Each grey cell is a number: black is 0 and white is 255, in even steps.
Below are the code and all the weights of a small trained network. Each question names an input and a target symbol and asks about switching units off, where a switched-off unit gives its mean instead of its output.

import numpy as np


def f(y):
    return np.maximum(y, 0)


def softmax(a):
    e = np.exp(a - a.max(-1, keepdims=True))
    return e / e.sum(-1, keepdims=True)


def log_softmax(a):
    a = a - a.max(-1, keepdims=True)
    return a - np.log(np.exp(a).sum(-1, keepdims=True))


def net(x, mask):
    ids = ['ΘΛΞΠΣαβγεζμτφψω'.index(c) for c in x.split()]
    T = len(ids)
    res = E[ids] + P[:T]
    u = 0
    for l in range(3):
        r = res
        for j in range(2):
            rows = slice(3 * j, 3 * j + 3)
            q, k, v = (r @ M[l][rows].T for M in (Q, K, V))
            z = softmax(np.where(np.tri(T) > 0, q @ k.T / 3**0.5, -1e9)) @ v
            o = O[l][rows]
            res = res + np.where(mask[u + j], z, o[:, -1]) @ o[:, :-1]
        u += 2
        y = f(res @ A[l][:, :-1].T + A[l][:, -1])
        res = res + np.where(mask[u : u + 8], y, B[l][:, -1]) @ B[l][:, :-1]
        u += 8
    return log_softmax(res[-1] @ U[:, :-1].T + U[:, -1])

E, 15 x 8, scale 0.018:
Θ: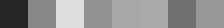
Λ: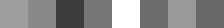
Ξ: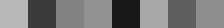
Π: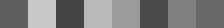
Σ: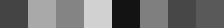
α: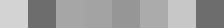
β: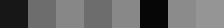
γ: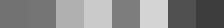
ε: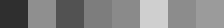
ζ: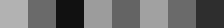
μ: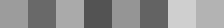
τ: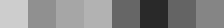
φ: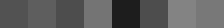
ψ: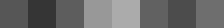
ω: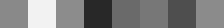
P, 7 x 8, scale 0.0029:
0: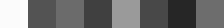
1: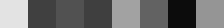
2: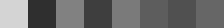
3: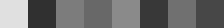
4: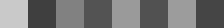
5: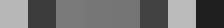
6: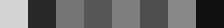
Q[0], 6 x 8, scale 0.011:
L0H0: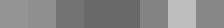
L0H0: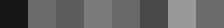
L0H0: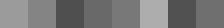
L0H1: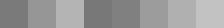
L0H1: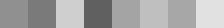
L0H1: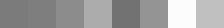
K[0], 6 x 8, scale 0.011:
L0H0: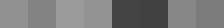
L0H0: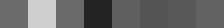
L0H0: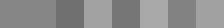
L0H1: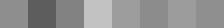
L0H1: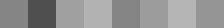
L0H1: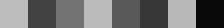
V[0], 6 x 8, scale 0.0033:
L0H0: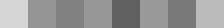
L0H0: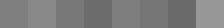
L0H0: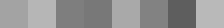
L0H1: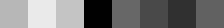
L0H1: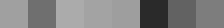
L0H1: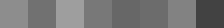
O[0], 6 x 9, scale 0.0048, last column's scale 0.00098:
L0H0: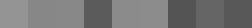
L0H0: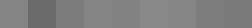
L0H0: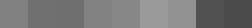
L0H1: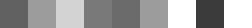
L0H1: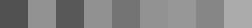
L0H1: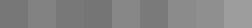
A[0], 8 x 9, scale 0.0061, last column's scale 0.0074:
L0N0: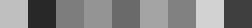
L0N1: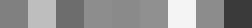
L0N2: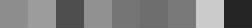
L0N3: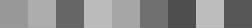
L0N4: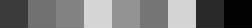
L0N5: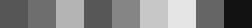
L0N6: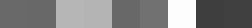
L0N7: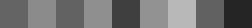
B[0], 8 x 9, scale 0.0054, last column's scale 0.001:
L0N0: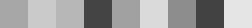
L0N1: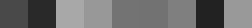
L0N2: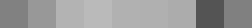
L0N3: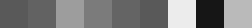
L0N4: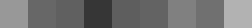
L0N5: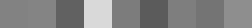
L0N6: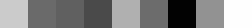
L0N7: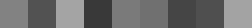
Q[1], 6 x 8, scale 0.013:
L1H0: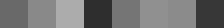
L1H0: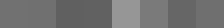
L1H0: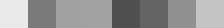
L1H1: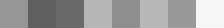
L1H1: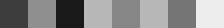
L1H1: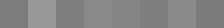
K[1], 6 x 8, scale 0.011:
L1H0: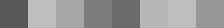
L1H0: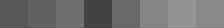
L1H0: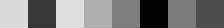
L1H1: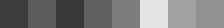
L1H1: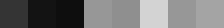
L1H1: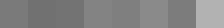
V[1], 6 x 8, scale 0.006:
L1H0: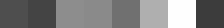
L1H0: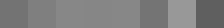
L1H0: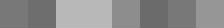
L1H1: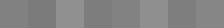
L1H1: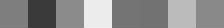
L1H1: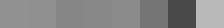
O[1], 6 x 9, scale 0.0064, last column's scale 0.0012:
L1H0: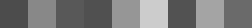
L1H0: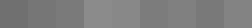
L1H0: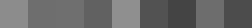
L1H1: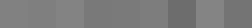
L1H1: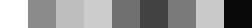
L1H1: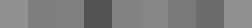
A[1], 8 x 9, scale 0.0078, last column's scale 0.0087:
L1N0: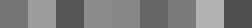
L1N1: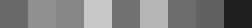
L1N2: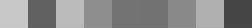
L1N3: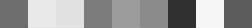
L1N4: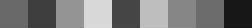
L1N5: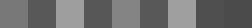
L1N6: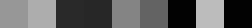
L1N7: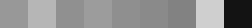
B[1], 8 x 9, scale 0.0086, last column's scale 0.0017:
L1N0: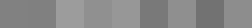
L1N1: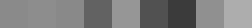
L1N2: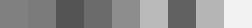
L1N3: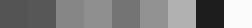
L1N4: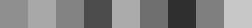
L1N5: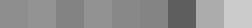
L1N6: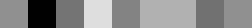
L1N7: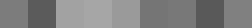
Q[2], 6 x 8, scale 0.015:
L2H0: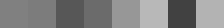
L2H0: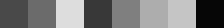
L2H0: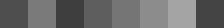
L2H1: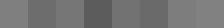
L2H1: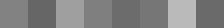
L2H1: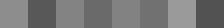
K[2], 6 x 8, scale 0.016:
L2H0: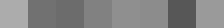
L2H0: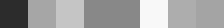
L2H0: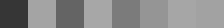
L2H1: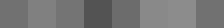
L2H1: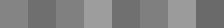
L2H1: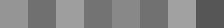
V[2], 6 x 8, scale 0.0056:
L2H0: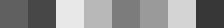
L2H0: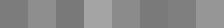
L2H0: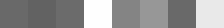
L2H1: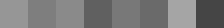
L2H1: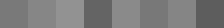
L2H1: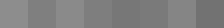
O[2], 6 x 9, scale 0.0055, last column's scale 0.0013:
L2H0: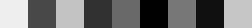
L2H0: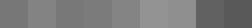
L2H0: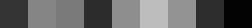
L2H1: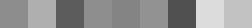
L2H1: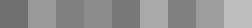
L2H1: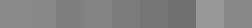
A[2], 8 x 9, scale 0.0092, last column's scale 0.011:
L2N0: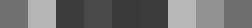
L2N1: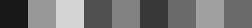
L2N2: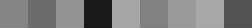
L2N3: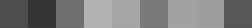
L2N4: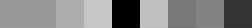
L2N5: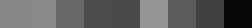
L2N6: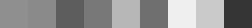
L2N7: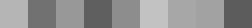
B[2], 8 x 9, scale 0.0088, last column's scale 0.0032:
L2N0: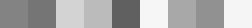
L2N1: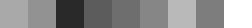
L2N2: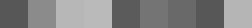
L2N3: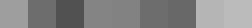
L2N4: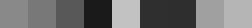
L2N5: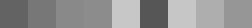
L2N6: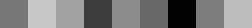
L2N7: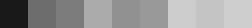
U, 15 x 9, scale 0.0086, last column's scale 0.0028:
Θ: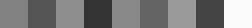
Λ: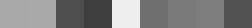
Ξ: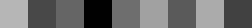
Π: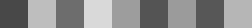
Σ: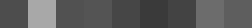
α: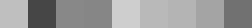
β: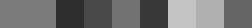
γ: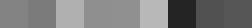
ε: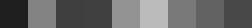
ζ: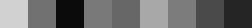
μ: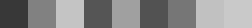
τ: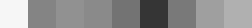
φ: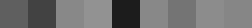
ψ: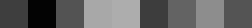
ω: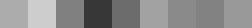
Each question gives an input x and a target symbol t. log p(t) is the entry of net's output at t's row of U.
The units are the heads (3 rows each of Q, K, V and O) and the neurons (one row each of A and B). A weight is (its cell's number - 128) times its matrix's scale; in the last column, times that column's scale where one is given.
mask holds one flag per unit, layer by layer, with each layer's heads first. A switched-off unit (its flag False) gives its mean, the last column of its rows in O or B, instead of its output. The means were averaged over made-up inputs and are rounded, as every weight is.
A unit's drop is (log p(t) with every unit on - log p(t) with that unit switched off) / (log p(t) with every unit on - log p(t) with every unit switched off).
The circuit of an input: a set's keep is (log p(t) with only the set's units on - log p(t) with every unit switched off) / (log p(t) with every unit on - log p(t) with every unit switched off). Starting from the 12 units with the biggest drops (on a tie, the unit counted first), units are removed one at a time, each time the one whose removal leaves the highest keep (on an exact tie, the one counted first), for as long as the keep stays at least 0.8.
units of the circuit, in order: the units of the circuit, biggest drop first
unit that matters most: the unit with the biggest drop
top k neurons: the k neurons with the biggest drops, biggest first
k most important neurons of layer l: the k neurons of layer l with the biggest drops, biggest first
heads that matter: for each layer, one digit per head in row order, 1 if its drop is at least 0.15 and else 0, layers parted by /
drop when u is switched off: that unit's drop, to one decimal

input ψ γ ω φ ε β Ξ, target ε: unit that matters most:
L1H1
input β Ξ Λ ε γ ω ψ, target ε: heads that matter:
01 / 01 / 10
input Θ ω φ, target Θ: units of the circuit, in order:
[L2H0 L1N3 L0H1]
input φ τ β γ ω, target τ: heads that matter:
00 / 01 / 10
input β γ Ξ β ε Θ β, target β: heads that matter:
00 / 00 / 00
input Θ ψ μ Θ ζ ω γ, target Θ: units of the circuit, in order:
[L2H0 L1H1 L0H1]
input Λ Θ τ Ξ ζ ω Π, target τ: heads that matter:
01 / 01 / 10
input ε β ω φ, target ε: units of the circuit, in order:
[L1H1 L0H1]
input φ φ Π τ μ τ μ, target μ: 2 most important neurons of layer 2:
[L2N6 L2N7]
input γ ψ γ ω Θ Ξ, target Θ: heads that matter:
00 / 01 / 10
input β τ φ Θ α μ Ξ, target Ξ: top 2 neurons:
[L2N4 L1N2]
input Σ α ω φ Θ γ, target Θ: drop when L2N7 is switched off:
0.0
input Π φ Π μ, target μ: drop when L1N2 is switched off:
0.1
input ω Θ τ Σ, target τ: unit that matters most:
L0H1
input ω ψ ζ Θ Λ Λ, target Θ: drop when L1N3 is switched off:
0.2
